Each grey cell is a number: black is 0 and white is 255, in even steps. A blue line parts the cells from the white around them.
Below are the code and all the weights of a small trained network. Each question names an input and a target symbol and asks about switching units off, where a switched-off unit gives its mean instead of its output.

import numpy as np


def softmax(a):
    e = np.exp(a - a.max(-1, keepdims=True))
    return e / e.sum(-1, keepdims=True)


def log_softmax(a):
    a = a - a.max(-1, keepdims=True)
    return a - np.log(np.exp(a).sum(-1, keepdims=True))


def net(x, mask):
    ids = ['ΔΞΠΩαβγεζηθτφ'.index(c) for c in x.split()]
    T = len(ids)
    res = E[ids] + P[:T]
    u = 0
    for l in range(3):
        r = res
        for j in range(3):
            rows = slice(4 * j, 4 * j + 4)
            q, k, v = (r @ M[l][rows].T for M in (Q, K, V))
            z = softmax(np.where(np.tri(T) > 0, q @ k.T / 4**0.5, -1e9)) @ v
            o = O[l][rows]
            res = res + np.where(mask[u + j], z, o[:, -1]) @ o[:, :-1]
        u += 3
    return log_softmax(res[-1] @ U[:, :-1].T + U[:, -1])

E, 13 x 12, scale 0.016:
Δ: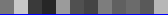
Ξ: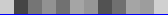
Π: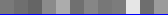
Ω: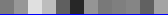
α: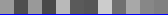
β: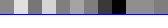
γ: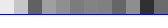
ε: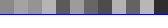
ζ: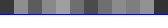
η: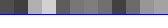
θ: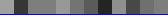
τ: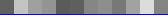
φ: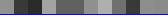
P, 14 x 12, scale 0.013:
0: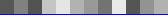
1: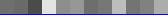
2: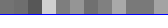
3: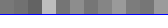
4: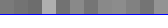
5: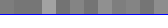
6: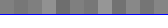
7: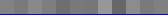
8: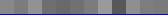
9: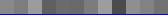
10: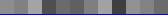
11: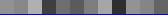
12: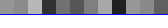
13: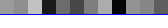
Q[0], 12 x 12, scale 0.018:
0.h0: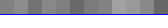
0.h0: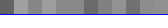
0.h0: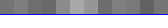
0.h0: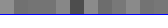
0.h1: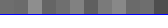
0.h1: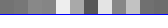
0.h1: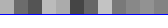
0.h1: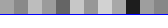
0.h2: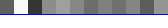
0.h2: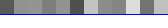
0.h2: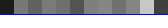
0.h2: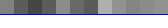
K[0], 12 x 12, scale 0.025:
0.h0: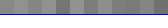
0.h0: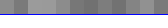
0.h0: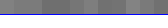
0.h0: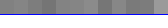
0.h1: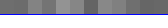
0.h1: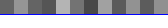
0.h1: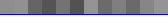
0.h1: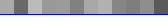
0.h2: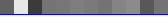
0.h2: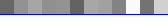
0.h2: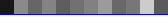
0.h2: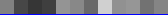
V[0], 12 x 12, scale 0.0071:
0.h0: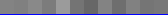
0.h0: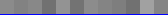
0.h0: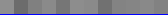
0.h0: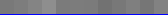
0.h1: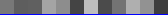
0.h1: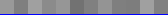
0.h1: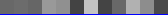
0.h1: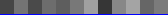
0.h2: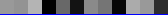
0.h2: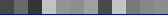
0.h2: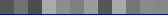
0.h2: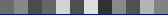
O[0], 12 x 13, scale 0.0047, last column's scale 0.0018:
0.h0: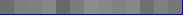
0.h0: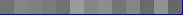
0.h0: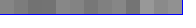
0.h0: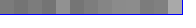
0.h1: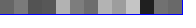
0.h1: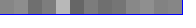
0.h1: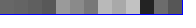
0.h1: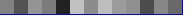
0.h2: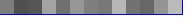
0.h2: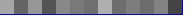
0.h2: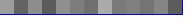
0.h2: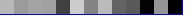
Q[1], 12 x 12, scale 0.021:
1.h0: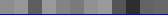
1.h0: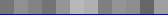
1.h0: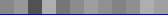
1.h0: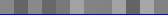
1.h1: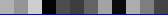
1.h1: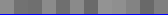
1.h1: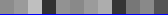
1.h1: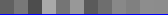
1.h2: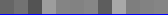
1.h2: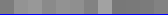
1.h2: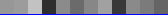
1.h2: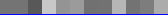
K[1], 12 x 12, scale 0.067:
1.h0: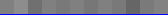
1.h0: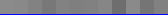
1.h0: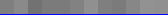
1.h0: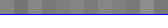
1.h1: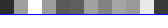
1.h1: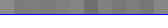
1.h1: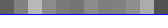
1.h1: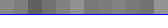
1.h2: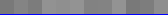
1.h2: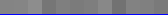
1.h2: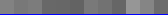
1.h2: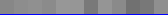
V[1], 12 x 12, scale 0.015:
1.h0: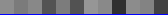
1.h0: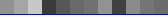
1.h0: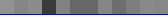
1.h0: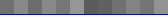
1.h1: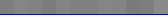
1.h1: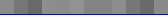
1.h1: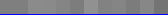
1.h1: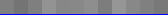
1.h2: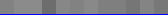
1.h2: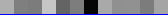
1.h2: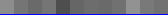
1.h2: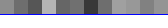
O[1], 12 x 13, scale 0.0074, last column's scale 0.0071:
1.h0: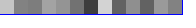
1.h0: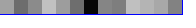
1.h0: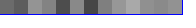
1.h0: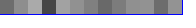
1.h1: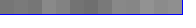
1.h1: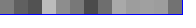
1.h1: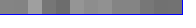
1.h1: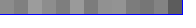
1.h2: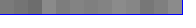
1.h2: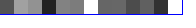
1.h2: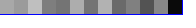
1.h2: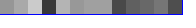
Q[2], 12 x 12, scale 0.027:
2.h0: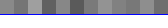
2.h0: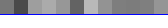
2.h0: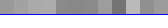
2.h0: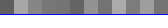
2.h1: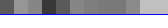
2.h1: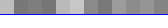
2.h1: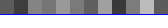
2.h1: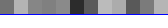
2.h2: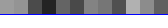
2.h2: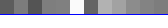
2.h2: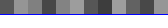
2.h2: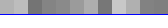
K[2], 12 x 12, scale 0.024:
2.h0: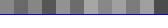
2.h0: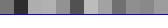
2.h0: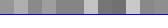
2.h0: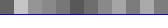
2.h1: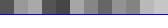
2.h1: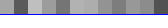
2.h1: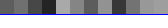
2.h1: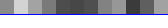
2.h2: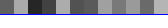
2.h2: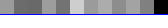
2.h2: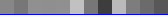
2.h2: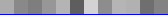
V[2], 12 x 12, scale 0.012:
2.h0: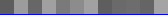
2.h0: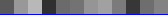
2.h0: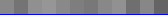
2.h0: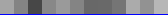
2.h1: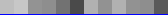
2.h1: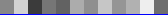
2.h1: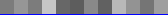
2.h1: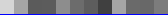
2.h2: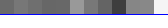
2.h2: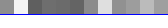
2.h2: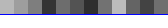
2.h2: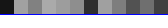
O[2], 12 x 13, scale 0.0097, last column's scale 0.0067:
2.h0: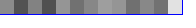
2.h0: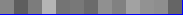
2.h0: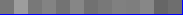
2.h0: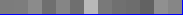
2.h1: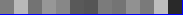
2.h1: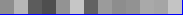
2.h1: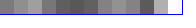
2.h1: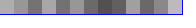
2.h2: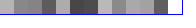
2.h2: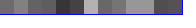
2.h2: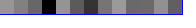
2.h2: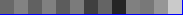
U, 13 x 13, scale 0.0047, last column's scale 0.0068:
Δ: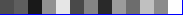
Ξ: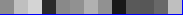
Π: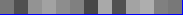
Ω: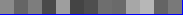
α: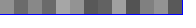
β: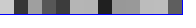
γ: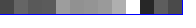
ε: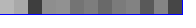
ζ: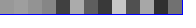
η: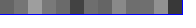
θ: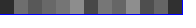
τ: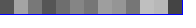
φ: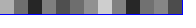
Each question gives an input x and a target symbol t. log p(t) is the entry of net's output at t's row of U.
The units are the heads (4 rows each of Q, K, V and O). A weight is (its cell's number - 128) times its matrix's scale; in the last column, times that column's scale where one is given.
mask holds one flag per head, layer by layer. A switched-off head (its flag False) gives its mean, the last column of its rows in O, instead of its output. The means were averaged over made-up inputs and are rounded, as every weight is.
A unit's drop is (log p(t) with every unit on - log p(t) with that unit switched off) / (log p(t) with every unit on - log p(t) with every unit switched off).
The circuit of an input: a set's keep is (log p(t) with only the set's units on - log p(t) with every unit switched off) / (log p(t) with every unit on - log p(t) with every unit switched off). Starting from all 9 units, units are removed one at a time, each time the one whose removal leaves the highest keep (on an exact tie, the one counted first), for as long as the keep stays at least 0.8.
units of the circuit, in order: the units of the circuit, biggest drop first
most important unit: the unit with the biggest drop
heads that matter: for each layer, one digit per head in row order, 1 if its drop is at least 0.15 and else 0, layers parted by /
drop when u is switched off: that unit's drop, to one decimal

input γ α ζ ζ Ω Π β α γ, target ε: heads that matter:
001 / 000 / 110
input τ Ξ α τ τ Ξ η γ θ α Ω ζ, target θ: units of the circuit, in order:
(2.h2; 0.h1)
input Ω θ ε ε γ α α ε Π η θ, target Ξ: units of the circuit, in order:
(1.h0)
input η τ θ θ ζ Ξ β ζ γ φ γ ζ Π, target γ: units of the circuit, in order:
(0.h1; 2.h2)
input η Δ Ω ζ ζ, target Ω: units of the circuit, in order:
(0.h2; 2.h2)
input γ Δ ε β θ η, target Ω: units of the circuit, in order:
(0.h2; 2.h2; 0.h1)
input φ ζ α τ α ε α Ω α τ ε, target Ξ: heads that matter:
001 / 011 / 000
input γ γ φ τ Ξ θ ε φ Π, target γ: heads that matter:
010 / 000 / 001
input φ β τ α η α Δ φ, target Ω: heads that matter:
001 / 100 / 101
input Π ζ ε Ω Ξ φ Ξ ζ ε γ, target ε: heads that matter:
001 / 100 / 010
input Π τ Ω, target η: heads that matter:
001 / 000 / 010
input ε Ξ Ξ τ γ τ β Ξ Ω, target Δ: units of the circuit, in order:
(0.h2; 1.h2)
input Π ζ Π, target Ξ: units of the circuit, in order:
(0.h2; 1.h2)
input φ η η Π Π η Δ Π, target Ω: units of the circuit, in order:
(2.h2)
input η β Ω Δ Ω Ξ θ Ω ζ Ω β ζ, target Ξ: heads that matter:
000 / 011 / 000
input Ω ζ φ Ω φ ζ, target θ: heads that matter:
011 / 000 / 101
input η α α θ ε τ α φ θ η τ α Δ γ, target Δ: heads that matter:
001 / 000 / 000
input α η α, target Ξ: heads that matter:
001 / 101 / 000
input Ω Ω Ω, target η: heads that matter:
001 / 000 / 110
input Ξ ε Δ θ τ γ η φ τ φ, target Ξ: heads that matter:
001 / 011 / 000
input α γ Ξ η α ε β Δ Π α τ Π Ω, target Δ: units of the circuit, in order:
(0.h2)
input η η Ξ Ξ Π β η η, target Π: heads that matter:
001 / 000 / 101
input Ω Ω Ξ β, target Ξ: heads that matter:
001 / 100 / 100
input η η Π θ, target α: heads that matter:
001 / 000 / 001
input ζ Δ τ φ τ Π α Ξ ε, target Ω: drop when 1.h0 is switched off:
-0.1
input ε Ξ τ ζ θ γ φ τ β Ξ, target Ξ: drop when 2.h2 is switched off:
-0.1
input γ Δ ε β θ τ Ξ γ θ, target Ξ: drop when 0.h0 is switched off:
0.0
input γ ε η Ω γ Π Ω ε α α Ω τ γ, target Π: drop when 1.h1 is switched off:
0.1
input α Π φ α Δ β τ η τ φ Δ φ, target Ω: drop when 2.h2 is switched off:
1.0
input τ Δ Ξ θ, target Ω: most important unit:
0.h2
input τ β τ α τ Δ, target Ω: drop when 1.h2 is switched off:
-0.2
